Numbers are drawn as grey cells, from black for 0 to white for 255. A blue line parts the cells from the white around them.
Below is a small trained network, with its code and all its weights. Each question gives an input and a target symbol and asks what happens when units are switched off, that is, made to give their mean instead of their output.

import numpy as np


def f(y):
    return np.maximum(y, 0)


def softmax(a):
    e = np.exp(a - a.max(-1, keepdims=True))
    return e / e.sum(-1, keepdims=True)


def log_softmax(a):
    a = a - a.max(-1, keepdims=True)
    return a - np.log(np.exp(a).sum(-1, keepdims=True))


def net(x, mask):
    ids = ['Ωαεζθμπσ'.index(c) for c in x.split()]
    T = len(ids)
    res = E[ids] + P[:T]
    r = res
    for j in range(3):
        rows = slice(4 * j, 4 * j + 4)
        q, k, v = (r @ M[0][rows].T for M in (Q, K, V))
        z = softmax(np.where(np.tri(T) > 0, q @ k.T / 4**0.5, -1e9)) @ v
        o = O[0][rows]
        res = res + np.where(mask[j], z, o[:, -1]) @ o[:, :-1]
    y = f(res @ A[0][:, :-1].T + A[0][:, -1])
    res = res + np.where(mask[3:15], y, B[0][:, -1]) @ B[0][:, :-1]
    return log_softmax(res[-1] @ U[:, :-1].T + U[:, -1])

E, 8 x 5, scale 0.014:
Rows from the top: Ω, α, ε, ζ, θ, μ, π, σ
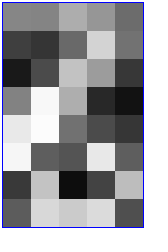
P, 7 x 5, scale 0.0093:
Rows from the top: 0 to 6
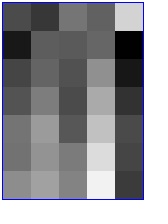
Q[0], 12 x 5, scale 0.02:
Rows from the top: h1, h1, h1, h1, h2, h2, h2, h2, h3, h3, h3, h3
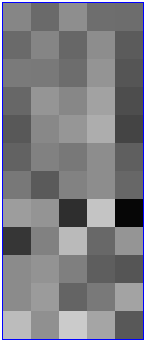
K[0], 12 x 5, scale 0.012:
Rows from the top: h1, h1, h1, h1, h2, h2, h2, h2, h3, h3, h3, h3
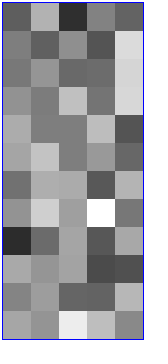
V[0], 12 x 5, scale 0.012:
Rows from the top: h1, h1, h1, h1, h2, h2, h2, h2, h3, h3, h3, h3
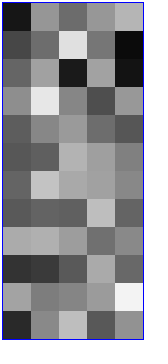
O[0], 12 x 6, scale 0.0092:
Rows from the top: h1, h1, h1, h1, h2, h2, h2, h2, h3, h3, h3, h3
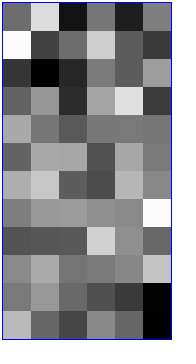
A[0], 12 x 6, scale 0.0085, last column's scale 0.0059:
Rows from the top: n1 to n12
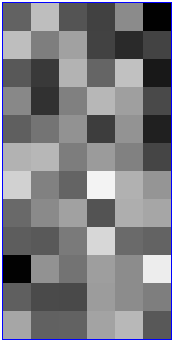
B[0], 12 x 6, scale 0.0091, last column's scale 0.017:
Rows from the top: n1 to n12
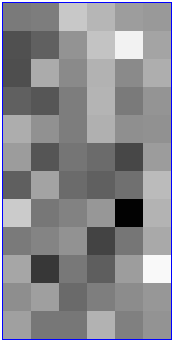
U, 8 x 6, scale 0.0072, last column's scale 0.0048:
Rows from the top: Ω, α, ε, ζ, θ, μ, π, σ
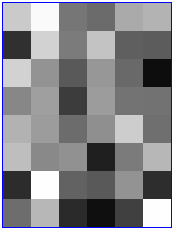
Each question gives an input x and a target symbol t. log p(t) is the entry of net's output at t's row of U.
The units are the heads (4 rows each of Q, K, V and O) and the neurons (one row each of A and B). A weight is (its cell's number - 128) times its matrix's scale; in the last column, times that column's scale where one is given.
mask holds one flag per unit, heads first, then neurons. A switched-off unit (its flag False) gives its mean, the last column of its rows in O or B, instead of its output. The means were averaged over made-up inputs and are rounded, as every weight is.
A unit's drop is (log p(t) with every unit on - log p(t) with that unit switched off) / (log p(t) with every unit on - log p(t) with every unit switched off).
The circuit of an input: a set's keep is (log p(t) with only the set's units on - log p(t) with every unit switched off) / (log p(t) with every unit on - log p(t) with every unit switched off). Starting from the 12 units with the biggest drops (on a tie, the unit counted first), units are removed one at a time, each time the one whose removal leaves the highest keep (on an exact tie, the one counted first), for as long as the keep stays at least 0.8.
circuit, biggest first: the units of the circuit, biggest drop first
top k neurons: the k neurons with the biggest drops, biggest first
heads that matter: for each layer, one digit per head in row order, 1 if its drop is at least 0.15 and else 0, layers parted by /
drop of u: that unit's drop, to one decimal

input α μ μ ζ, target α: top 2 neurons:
n2, n10
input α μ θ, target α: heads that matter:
100
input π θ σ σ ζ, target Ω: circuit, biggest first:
h2
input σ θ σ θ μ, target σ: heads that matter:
100
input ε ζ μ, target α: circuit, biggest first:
h2, h3
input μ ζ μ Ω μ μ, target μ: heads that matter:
101
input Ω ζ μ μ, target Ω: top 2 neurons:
n3, n4
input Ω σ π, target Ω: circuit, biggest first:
h2, h1
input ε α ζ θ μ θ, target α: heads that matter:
111
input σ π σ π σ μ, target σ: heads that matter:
100
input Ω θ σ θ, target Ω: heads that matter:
110
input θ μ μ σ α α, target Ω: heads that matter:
011
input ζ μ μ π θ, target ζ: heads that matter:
101
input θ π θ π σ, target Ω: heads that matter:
010
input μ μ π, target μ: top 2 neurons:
n10, n7
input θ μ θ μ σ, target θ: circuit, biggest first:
h1
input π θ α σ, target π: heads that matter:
100
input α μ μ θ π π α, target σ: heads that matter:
100
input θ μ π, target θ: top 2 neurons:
n10, n1
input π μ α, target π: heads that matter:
101
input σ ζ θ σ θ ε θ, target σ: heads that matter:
101
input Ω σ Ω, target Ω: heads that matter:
110
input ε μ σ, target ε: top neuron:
n6
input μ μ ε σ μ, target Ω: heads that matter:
010
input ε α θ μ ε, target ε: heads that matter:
101
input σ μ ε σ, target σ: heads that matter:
101
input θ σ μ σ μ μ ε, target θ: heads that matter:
100
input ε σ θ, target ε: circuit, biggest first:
h1
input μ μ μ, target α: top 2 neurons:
n3, n6
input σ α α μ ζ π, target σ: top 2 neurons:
n2, n3
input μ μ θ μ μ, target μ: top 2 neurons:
n10, n2
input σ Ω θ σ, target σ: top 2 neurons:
n6, n7
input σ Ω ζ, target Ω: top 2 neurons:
n10, n8
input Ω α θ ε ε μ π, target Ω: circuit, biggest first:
h1
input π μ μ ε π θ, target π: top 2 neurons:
n1, n8
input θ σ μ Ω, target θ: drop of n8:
-0.1
